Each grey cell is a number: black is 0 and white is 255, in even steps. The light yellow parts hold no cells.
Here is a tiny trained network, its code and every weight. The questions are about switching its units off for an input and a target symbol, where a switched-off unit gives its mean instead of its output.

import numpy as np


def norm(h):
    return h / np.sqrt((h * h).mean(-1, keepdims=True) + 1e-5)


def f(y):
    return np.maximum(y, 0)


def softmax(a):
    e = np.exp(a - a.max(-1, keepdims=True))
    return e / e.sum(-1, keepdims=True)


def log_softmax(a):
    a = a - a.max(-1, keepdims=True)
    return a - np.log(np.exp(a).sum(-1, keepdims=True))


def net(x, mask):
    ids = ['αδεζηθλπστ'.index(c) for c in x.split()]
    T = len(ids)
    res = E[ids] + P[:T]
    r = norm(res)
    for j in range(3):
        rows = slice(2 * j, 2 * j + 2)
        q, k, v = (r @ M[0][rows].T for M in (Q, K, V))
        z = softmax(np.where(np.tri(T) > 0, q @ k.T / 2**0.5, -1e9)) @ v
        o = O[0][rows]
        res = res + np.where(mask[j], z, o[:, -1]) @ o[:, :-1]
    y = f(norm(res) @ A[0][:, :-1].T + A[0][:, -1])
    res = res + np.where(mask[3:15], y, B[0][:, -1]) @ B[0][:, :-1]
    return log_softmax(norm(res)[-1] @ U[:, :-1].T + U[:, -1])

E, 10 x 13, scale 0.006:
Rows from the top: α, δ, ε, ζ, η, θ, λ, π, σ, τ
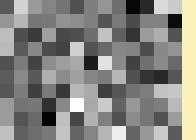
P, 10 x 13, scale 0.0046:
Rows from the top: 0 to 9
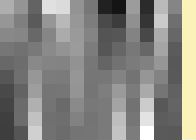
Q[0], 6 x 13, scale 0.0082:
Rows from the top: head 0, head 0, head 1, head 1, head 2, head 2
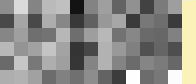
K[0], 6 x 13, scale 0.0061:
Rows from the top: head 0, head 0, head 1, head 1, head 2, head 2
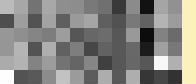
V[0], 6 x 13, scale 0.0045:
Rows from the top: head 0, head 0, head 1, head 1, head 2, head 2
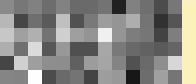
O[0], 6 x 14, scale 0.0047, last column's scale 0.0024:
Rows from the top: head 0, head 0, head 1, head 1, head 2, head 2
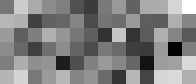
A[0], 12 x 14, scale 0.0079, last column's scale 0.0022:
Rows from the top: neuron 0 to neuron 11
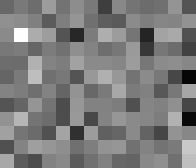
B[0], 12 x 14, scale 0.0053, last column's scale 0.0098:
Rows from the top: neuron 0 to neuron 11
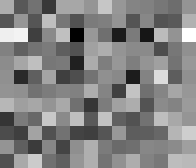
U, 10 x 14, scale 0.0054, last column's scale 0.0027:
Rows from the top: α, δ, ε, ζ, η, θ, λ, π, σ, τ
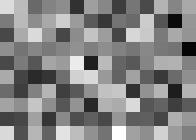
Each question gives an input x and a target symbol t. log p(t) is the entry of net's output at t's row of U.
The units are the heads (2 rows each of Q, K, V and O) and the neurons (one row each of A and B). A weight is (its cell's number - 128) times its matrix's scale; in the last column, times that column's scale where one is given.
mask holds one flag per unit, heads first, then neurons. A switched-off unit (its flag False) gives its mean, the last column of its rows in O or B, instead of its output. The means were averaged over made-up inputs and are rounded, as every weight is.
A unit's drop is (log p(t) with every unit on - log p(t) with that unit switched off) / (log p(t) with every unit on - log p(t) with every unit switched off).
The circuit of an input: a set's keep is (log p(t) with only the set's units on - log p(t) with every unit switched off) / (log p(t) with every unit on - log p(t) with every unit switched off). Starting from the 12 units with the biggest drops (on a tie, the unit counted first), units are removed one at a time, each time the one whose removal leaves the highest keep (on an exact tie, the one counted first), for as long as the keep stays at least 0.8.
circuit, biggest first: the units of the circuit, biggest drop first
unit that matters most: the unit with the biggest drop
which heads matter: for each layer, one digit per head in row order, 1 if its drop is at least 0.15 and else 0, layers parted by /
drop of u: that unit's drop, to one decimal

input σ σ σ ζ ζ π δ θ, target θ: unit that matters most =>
neuron 2
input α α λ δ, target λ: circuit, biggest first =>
head 0; neuron 2
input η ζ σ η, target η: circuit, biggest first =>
neuron 2; head 2
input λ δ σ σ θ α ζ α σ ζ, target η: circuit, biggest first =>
neuron 8; head 0
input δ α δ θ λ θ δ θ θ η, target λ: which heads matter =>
000
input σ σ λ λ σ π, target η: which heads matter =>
100
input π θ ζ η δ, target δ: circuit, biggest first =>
neuron 2; head 2
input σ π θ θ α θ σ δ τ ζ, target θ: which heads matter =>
100
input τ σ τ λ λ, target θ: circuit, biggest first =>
head 0; neuron 2; neuron 0
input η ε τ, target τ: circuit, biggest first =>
head 2; neuron 2
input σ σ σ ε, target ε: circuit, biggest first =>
neuron 11; head 2; neuron 2
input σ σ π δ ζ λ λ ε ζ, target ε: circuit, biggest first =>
neuron 2; head 1; neuron 9
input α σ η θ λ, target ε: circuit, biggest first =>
head 1; neuron 2
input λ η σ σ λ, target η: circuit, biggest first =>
head 0; head 2; neuron 2; neuron 8
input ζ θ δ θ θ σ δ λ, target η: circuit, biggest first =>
neuron 2; head 0; neuron 8
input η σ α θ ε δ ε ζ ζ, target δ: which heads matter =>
101
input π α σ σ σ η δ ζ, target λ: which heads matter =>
111
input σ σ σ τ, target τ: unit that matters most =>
head 2
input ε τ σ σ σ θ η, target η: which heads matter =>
000
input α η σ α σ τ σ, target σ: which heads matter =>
000
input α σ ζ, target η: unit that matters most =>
head 0
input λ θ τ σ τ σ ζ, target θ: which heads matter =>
111
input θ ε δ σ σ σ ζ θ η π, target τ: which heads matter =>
010
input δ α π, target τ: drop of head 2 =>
0.3
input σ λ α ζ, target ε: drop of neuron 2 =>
0.7
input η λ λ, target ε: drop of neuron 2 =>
0.2
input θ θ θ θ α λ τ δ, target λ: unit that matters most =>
head 0
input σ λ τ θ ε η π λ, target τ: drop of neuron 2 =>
0.3
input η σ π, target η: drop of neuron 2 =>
0.3
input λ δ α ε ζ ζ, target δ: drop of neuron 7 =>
0.0
